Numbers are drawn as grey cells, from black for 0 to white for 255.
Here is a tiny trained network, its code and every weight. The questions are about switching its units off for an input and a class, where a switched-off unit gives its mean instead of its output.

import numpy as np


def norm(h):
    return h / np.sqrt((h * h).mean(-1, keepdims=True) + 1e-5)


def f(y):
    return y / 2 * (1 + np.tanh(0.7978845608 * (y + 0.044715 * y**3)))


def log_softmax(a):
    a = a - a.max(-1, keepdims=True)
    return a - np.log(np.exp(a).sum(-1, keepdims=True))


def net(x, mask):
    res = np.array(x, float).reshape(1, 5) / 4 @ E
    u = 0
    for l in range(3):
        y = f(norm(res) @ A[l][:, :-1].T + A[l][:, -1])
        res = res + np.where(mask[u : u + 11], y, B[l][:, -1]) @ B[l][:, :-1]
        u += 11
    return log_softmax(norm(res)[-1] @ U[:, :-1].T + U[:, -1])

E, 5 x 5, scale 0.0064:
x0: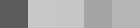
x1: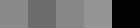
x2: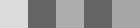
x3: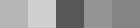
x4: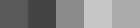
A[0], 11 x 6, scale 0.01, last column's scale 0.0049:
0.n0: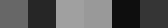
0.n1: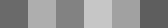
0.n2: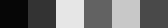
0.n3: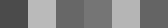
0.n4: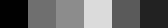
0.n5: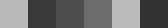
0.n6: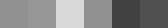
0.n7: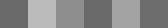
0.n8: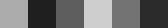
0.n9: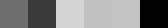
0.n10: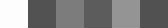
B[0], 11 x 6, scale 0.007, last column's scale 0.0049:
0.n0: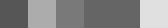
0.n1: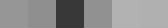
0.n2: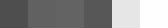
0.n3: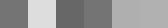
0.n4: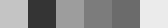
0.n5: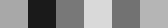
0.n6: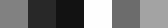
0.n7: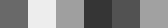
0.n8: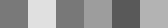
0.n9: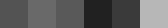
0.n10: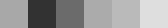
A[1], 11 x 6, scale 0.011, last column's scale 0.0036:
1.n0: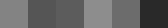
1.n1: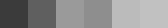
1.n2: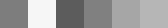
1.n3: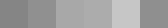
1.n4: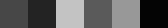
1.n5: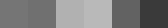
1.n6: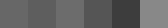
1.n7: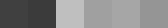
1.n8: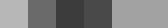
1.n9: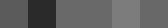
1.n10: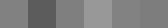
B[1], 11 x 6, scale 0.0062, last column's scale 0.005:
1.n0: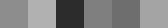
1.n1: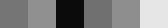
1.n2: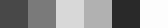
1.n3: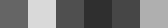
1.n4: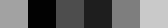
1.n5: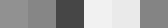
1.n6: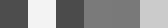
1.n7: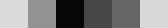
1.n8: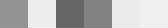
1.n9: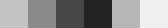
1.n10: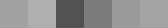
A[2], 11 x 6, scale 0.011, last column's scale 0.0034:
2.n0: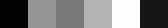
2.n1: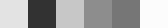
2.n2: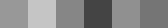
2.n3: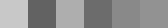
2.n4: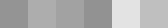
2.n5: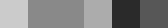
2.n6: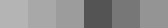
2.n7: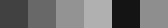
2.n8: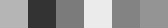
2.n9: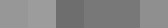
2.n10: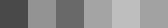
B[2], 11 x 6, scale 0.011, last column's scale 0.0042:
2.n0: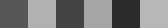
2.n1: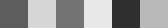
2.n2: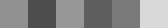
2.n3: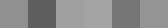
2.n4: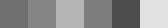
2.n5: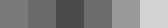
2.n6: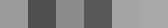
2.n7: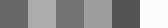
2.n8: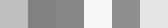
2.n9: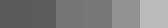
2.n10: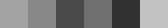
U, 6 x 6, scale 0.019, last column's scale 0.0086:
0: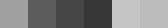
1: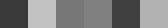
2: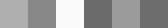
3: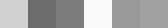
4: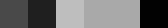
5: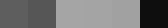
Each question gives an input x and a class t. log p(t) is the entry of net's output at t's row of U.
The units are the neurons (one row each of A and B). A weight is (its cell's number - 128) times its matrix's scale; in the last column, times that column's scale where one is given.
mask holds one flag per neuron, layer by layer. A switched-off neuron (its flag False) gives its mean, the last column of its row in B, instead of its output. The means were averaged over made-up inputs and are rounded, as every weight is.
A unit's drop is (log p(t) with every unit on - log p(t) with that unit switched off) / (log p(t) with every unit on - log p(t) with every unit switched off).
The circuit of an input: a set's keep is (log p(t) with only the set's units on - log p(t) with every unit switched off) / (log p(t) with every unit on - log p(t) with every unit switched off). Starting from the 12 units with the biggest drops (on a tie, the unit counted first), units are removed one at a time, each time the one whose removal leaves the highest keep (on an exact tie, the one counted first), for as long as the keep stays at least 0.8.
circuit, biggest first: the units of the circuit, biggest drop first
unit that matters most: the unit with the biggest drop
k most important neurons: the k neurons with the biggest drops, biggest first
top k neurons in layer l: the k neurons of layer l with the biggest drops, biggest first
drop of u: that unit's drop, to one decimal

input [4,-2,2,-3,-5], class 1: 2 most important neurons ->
(0.n4; 1.n9)
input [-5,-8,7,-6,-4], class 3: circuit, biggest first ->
(0.n5; 2.n1)
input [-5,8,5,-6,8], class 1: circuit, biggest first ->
(0.n0)
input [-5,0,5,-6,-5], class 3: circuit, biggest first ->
(0.n10; 2.n1)
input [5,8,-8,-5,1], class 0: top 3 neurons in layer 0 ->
(0.n4; 0.n0; 0.n8)
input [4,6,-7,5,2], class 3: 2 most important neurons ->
(0.n4; 2.n8)
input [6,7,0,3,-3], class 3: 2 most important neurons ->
(0.n6; 2.n8)
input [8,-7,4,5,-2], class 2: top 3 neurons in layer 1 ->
(1.n6; 1.n1; 1.n5)
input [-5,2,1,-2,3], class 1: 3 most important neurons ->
(0.n0; 0.n8; 1.n6)
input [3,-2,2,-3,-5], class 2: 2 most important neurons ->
(0.n7; 1.n6)
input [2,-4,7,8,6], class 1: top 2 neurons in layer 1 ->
(1.n9; 1.n7)
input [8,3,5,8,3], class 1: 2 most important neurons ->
(1.n2; 1.n3)
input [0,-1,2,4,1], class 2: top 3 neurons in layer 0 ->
(0.n2; 0.n6; 0.n0)
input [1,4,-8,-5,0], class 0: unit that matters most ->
0.n4
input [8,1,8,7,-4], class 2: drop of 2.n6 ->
0.1
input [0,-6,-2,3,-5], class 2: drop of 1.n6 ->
0.2
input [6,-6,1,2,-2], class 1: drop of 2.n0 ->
0.1
